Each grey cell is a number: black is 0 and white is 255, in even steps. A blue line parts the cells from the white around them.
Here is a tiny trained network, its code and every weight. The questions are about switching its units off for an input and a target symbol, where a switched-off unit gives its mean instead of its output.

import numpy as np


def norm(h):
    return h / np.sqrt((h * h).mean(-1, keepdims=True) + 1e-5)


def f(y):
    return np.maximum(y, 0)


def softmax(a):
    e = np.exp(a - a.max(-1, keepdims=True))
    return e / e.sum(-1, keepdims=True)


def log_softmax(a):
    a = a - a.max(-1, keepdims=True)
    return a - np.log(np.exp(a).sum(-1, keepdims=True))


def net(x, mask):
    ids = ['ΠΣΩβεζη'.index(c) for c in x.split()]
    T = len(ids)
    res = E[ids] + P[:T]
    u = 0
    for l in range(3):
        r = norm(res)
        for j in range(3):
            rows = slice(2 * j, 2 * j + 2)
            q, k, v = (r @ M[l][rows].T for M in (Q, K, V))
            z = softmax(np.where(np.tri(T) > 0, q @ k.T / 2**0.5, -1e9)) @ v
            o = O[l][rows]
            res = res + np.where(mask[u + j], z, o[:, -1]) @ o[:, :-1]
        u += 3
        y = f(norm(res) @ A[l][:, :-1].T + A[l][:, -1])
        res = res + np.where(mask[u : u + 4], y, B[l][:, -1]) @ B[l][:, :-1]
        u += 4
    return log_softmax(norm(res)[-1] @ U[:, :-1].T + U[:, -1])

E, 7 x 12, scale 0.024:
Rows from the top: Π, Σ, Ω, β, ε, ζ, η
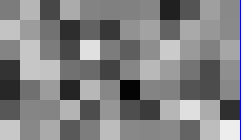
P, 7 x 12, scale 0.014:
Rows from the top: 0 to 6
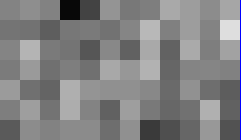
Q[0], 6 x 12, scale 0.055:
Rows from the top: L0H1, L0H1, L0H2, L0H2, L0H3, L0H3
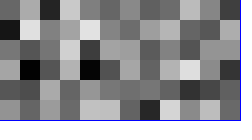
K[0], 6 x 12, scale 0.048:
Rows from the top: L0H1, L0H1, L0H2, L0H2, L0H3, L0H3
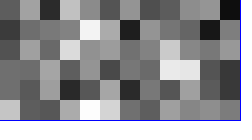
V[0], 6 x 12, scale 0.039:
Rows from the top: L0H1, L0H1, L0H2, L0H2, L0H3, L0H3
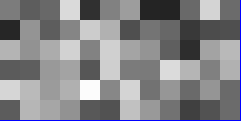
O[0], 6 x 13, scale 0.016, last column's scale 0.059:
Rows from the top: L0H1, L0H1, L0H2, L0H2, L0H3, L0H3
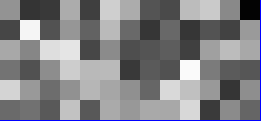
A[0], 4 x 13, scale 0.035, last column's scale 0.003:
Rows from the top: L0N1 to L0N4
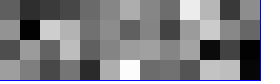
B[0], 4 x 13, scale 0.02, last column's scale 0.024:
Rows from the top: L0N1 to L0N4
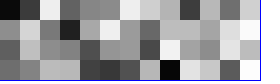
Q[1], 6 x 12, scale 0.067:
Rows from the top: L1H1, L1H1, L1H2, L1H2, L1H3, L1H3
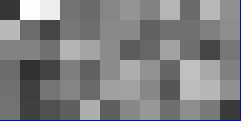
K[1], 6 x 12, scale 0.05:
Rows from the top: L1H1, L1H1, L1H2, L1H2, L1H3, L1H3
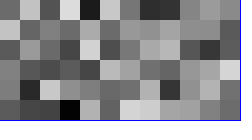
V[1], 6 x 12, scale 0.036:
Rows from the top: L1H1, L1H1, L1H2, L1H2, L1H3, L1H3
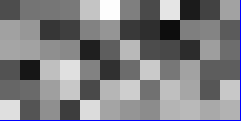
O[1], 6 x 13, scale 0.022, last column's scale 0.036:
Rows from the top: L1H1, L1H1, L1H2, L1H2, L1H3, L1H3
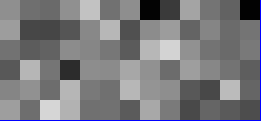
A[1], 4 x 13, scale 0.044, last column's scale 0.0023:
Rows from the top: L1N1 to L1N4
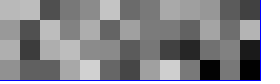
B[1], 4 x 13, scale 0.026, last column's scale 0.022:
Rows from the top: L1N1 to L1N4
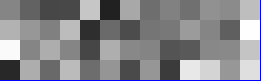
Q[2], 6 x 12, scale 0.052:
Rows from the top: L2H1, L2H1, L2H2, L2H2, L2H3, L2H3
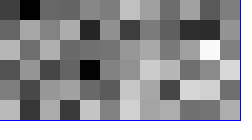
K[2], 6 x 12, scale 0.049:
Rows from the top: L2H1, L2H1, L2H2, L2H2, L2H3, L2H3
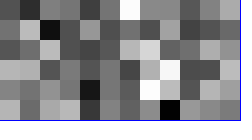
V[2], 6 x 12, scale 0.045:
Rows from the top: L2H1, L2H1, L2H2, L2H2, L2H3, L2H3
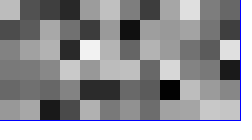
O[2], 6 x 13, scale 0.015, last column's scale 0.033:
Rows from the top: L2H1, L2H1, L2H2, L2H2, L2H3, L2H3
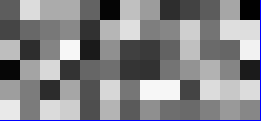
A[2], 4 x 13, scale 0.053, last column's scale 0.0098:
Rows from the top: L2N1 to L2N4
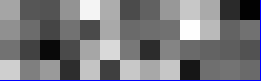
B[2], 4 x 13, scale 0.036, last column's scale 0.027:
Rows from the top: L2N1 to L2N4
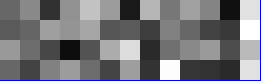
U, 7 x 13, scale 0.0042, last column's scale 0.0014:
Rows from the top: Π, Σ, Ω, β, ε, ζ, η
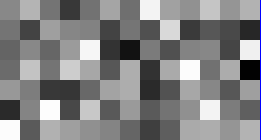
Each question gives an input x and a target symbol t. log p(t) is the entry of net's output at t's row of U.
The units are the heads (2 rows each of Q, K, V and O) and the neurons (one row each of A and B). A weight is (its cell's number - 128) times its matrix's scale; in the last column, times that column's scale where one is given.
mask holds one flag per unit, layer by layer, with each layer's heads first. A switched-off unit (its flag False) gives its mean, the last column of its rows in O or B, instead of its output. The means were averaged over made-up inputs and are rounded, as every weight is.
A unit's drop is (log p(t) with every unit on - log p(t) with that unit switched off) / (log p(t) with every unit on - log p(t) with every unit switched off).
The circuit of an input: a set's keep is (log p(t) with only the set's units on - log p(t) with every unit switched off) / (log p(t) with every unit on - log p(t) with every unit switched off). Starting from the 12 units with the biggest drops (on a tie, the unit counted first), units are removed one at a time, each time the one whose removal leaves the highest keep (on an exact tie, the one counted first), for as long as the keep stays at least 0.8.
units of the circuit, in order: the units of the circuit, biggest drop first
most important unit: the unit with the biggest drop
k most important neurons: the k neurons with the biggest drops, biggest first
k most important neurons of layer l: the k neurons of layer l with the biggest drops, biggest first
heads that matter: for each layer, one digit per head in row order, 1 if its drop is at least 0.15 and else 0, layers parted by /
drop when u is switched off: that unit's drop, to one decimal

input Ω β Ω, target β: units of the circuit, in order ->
(L0H3, L0N3, L1H3, L1H1)
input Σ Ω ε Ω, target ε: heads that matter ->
100 / 000 / 000
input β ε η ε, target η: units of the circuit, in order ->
(L0H2)
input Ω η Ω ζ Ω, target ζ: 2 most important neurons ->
(L0N1, L1N2)
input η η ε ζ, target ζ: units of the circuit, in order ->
(L0N1, L0H1, L2H2, L0H2)
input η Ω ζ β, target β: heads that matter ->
111 / 000 / 000
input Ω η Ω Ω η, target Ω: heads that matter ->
110 / 000 / 000
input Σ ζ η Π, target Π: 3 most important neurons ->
(L0N4, L1N2, L2N4)
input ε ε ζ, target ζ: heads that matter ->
110 / 000 / 000
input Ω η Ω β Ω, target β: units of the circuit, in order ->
(L0H3, L1H3, L0N3, L1H1)
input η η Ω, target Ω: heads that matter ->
100 / 001 / 000
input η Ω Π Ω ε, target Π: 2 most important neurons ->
(L0N4, L0N2)
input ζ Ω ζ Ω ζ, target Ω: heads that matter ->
011 / 100 / 100
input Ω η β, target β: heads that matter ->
101 / 001 / 000
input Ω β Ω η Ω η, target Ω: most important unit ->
L0N2
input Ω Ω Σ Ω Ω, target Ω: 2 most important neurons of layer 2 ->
(L2N1, L2N3)
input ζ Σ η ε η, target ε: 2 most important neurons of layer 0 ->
(L0N2, L0N4)
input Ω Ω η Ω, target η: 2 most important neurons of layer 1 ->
(L1N3, L1N4)
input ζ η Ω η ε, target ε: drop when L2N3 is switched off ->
0.3
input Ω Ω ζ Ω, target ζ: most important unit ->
L0H2
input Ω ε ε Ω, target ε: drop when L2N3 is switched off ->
0.5
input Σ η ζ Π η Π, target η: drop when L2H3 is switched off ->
0.3
